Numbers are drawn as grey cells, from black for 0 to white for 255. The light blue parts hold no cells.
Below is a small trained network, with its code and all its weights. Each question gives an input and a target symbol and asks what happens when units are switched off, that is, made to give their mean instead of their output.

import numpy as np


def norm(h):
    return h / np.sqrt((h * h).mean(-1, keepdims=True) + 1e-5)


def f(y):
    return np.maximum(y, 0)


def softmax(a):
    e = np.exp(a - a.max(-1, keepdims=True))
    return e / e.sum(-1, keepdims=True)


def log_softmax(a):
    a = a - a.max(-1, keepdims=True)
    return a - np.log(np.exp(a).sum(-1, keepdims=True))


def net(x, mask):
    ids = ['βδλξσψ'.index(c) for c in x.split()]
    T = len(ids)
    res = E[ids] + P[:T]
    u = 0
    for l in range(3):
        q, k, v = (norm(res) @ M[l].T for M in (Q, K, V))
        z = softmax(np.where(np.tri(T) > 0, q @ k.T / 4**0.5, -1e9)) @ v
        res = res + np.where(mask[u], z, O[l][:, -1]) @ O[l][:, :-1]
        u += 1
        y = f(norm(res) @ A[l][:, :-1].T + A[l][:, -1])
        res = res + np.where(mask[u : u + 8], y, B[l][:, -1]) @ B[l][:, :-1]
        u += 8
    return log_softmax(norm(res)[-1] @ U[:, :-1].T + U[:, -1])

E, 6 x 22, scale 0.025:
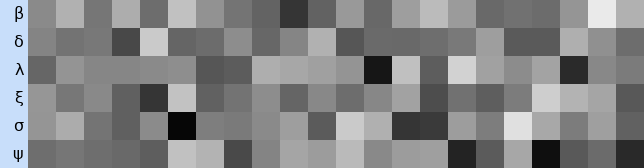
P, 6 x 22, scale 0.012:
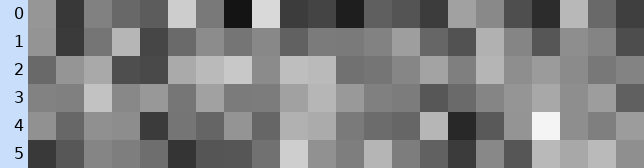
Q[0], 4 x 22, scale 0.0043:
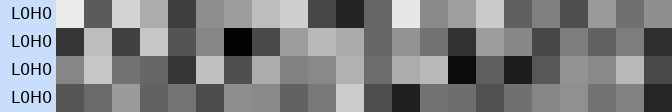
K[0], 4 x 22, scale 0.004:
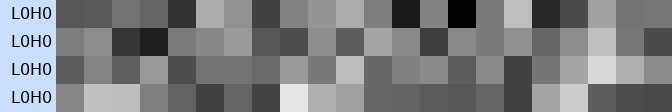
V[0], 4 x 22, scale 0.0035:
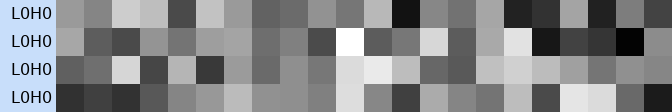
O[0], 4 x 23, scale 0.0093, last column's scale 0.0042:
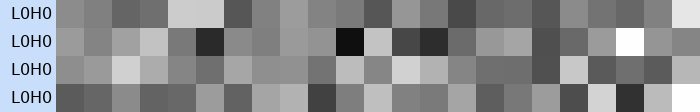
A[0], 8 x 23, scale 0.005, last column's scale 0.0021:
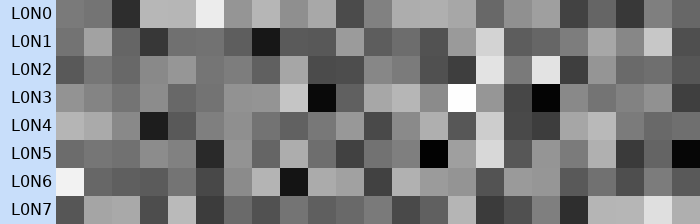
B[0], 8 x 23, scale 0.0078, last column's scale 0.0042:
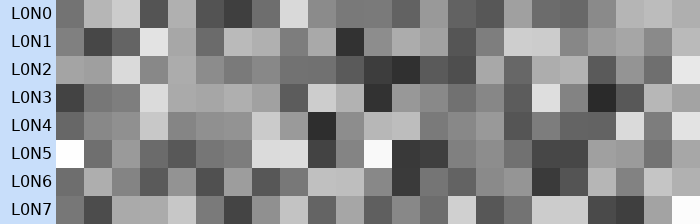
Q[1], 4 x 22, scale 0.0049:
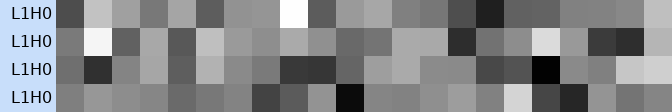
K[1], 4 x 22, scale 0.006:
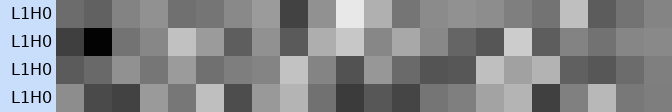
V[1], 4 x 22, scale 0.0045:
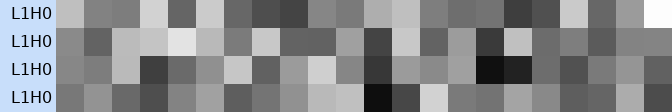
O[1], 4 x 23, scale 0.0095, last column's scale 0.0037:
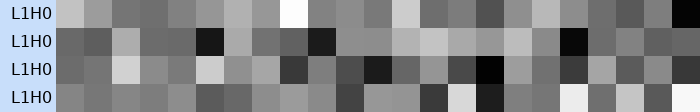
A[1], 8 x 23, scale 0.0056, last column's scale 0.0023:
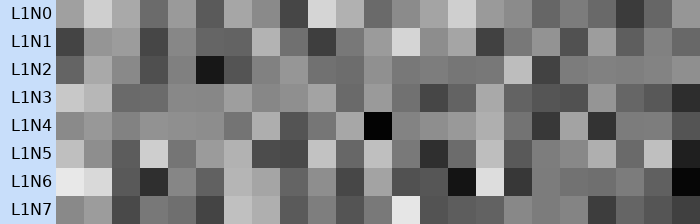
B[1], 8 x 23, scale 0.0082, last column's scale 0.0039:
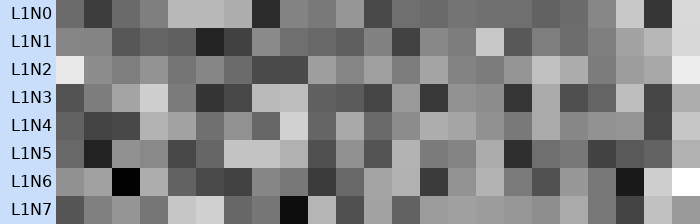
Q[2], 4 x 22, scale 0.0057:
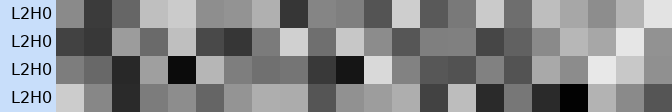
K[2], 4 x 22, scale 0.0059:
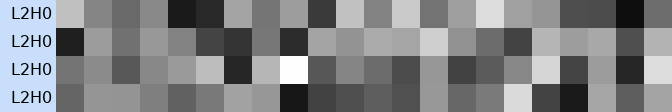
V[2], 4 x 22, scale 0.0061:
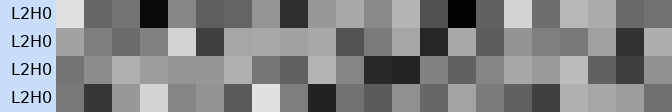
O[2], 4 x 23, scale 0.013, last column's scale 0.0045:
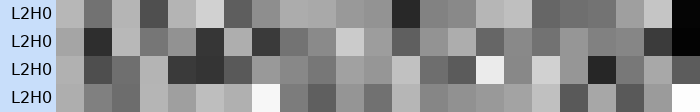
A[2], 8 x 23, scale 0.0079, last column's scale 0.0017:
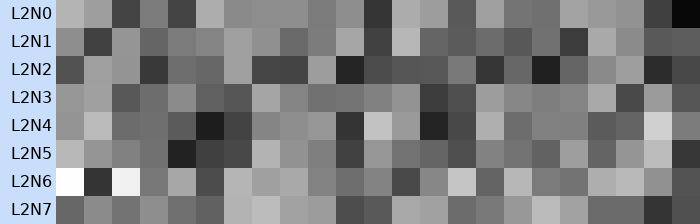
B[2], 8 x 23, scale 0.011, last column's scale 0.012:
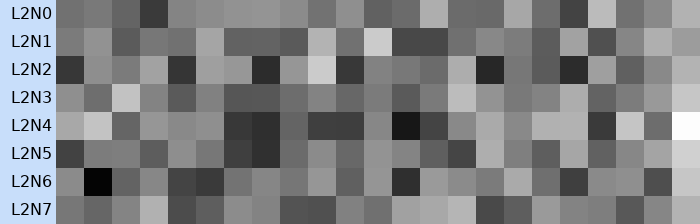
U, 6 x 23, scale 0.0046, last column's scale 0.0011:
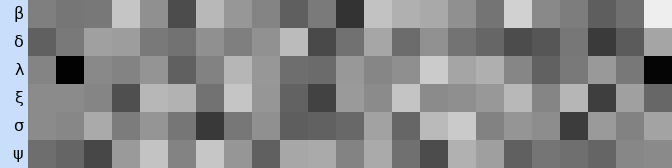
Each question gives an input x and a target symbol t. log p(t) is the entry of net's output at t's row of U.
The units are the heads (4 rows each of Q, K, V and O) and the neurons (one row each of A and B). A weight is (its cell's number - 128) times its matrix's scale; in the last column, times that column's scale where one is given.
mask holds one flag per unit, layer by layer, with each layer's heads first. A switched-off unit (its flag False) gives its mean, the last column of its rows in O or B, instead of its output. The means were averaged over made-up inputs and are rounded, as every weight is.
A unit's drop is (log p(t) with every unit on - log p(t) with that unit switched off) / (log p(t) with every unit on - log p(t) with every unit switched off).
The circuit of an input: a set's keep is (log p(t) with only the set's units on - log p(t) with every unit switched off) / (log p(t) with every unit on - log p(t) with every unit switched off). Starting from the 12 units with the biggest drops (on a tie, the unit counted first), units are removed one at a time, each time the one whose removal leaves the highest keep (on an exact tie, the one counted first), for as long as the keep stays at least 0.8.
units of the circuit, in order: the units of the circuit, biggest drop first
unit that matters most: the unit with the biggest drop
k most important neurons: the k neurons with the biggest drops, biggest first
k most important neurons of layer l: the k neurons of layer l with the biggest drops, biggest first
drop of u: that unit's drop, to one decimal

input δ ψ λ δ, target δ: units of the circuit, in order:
(L2H0; L2N2)
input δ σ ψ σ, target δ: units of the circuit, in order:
(L1H0; L2N2; L2H0)
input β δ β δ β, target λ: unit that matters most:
L1H0
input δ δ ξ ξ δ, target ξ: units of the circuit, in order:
(L1H0; L2H0)
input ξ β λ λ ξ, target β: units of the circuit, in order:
(L2H0; L0N7; L0N3)
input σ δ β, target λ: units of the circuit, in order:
(L2H0; L2N6)
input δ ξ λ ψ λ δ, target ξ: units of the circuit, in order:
(L1H0; L2H0; L0N7)
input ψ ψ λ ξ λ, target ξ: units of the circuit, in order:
(L1H0; L0N4; L2H0)
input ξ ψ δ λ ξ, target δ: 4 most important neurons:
(L0N0; L0N7; L0N4; L2N2)
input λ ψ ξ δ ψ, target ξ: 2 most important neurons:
(L0N7; L0N4)
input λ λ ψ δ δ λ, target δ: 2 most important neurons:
(L0N7; L0N0)
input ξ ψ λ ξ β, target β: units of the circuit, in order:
(L0N3; L0N7; L2H0; L1H0)
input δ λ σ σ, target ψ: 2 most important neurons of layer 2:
(L2N4; L2N3)
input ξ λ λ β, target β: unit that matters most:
L0N3
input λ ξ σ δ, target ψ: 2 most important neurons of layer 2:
(L2N1; L2N4)
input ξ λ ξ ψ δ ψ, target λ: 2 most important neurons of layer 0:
(L0N7; L0N1)
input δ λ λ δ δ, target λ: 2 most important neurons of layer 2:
(L2N6; L2N4)
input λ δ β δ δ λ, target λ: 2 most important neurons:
(L0N7; L2N6)
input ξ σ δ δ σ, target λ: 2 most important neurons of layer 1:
(L1N6; L1N7)
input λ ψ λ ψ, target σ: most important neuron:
(L2N4)
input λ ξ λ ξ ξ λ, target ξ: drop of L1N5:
0.0
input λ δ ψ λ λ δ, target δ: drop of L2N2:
0.3
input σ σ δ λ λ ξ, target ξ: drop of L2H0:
0.2
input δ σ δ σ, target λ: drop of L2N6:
0.4
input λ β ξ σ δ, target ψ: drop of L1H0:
0.3
